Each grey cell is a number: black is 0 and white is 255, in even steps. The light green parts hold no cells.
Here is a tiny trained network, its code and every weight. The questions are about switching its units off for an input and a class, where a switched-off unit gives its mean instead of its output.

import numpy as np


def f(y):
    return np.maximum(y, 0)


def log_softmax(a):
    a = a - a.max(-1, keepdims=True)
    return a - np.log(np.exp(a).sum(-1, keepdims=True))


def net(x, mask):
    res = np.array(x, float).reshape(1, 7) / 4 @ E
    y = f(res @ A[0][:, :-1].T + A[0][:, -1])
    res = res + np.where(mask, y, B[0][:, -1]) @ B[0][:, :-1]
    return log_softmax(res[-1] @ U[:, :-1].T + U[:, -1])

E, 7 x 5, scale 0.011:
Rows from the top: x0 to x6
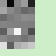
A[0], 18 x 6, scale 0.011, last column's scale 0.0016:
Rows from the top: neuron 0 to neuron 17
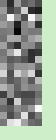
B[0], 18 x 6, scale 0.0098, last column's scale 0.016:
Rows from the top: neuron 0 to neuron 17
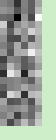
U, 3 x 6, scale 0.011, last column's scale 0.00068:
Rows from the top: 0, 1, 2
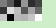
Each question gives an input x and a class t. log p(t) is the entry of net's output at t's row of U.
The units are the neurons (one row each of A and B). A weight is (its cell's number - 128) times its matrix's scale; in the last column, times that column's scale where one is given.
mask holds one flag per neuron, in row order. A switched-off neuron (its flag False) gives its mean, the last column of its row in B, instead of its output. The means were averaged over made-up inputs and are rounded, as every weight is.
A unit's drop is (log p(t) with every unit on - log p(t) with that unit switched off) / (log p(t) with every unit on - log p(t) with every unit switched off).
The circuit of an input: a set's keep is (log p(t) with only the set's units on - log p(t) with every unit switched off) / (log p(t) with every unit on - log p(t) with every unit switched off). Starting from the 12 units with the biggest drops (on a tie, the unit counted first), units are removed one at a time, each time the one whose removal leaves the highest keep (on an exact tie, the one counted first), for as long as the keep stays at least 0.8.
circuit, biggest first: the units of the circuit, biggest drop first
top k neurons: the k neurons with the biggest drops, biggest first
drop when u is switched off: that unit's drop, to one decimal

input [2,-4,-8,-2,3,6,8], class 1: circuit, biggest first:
neuron 10
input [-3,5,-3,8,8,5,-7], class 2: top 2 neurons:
neuron 7; neuron 17
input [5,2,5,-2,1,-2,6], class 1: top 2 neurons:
neuron 10; neuron 2
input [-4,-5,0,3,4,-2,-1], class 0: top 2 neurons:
neuron 2; neuron 4
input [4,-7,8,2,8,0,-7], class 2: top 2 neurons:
neuron 7; neuron 10
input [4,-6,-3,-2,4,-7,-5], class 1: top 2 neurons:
neuron 2; neuron 13
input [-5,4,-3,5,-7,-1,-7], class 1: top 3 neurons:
neuron 13; neuron 17; neuron 7
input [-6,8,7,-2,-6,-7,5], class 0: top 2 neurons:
neuron 2; neuron 7
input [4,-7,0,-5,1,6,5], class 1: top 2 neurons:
neuron 10; neuron 2
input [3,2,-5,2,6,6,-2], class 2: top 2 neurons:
neuron 7; neuron 2
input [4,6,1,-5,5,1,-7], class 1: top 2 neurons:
neuron 13; neuron 2
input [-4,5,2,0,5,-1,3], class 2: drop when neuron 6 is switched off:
-0.1
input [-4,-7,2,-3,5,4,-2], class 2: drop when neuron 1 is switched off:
0.1
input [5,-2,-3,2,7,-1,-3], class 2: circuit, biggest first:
neuron 7
